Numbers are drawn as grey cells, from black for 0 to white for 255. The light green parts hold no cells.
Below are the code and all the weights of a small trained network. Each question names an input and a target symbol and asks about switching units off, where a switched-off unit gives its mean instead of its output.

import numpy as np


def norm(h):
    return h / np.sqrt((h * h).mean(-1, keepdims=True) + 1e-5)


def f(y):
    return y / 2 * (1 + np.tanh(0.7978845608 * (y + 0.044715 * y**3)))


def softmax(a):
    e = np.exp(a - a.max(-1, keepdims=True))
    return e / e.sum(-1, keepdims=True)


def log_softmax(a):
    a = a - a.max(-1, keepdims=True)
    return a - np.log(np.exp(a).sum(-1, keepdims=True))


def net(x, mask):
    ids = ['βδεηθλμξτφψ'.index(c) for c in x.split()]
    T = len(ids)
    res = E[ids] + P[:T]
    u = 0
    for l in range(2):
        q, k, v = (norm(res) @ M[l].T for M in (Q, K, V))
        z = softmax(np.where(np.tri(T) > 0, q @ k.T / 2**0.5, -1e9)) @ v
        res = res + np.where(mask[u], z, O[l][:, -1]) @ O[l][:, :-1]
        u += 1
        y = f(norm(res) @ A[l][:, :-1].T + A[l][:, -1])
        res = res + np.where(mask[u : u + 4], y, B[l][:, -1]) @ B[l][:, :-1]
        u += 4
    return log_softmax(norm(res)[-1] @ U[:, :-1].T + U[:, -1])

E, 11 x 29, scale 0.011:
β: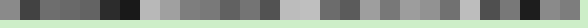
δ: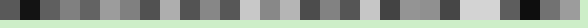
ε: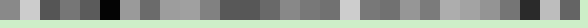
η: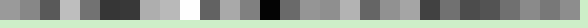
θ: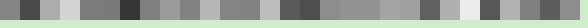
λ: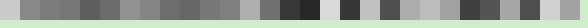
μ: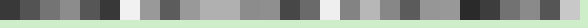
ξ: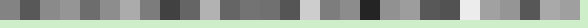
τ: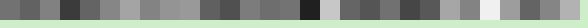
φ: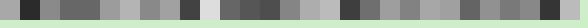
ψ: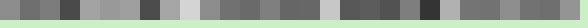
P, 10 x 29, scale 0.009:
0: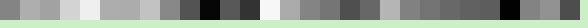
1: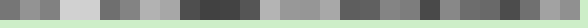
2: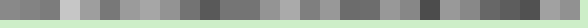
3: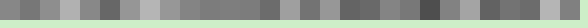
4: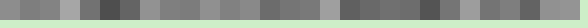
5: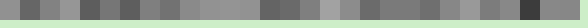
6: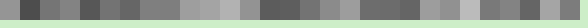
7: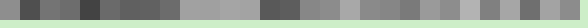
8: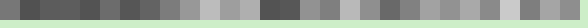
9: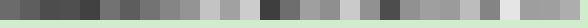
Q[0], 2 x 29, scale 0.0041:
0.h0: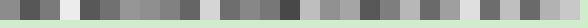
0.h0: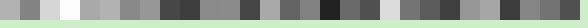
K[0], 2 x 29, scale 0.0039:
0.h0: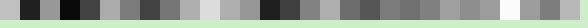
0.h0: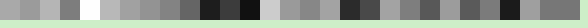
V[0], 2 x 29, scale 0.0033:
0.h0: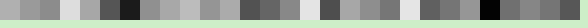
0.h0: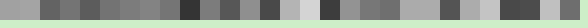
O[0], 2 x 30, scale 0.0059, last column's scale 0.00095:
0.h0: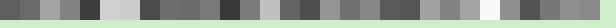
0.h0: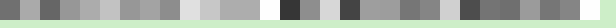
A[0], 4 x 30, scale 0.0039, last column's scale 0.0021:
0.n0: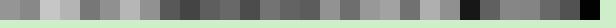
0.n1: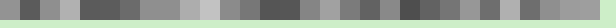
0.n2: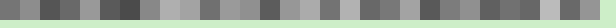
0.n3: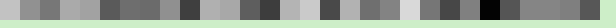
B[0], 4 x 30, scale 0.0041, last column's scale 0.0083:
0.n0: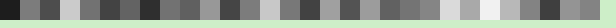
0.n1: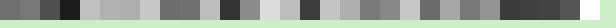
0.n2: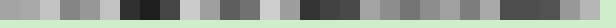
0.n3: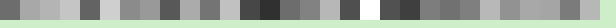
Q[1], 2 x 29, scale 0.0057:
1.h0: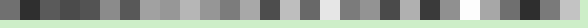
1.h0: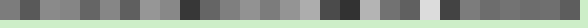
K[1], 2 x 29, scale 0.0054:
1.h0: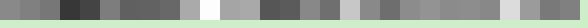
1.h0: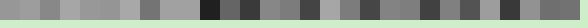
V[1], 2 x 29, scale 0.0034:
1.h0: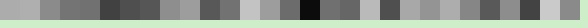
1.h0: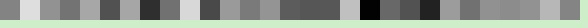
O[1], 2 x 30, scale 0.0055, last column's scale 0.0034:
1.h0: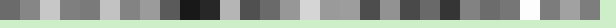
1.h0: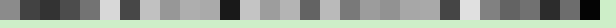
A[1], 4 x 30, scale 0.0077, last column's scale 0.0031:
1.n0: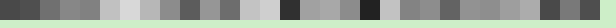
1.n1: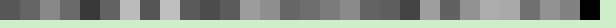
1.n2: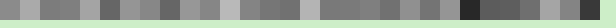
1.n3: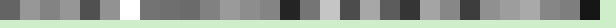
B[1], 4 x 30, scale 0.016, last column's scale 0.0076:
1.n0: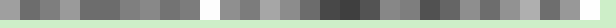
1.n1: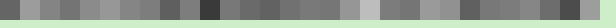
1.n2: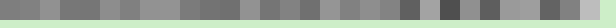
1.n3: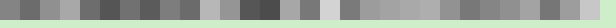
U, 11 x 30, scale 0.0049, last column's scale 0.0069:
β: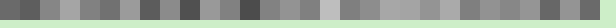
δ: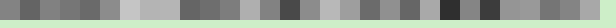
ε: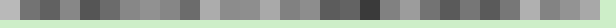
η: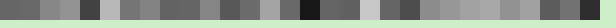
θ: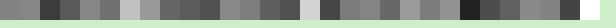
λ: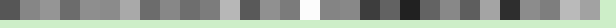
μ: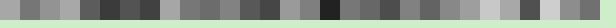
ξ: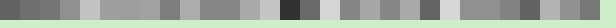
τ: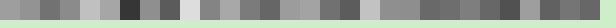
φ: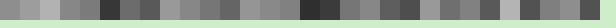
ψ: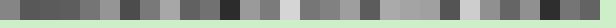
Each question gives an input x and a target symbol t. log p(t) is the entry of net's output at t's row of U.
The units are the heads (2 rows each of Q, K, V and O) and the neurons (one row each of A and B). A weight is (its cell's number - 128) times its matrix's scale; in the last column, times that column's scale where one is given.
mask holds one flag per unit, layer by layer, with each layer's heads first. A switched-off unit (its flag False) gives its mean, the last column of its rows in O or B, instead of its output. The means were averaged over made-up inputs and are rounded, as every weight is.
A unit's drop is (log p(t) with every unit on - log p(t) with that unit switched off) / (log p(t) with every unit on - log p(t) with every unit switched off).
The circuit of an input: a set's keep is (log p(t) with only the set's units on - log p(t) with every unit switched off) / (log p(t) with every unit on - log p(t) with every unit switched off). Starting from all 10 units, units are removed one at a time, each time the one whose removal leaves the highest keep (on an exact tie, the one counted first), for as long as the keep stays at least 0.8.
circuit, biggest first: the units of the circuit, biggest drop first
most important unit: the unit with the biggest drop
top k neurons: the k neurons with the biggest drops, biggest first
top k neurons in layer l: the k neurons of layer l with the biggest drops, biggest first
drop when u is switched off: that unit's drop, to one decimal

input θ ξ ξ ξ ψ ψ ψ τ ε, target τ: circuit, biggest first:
(0.h0, 0.n2, 1.h0, 0.n3)
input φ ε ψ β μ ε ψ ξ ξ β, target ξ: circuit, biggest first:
(0.h0, 1.n0)
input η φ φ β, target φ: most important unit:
1.h0
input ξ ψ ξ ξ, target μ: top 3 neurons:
(1.n0, 0.n3, 1.n2)
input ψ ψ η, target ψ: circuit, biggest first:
(0.h0, 1.h0)
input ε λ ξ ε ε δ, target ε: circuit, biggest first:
(1.h0, 0.h0, 1.n0, 0.n3)
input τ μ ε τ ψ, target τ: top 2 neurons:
(0.n3, 1.n0)
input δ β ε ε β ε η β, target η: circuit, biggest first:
(0.h0, 1.n1)
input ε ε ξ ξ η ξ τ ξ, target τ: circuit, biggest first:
(0.h0, 0.n2, 0.n3)
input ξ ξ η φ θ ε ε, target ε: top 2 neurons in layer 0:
(0.n3, 0.n1)
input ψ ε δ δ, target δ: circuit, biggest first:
(1.h0, 0.h0, 1.n2)
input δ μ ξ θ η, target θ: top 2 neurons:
(1.n1, 0.n3)
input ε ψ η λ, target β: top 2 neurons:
(1.n3, 0.n0)
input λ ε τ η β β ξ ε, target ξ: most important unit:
0.h0
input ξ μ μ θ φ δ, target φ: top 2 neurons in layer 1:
(1.n2, 1.n3)
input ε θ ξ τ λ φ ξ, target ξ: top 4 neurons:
(1.n0, 0.n3, 0.n1, 1.n3)
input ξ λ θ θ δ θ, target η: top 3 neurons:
(1.n1, 0.n3, 1.n3)
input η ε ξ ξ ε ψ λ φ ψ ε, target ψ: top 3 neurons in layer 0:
(0.n1, 0.n2, 0.n3)
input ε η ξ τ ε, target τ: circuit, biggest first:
(0.h0, 1.h0, 0.n2, 0.n3)
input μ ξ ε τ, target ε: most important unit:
1.h0
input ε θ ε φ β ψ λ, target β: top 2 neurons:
(1.n3, 1.n0)
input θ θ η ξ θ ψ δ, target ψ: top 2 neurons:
(1.n0, 0.n3)
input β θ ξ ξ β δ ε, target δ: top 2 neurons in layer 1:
(1.n2, 1.n0)
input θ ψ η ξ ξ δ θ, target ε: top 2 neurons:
(1.n0, 0.n3)
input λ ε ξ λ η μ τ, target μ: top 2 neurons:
(0.n2, 1.n2)
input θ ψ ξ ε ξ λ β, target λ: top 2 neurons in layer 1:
(1.n0, 1.n3)
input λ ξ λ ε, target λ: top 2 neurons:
(1.n0, 1.n3)
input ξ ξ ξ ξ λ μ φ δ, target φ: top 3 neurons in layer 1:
(1.n2, 1.n3, 1.n0)
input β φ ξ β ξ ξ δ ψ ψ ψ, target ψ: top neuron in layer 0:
(0.n2)
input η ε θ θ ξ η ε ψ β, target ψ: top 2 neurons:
(1.n0, 0.n3)
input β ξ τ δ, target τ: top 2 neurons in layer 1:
(1.n0, 1.n3)
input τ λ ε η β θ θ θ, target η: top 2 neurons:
(1.n1, 0.n3)
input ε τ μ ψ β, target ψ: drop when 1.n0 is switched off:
0.3
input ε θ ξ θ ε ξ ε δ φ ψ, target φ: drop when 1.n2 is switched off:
0.4
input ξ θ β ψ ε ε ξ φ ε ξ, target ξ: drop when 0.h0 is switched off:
1.0
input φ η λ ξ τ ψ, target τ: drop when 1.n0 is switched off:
0.2
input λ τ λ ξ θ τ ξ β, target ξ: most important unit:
1.n0
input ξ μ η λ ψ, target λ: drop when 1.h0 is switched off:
0.7
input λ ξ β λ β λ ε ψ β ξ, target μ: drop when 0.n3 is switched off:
0.1
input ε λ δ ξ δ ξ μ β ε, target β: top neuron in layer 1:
(1.n3)
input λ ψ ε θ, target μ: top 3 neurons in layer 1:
(1.n0, 1.n2, 1.n3)
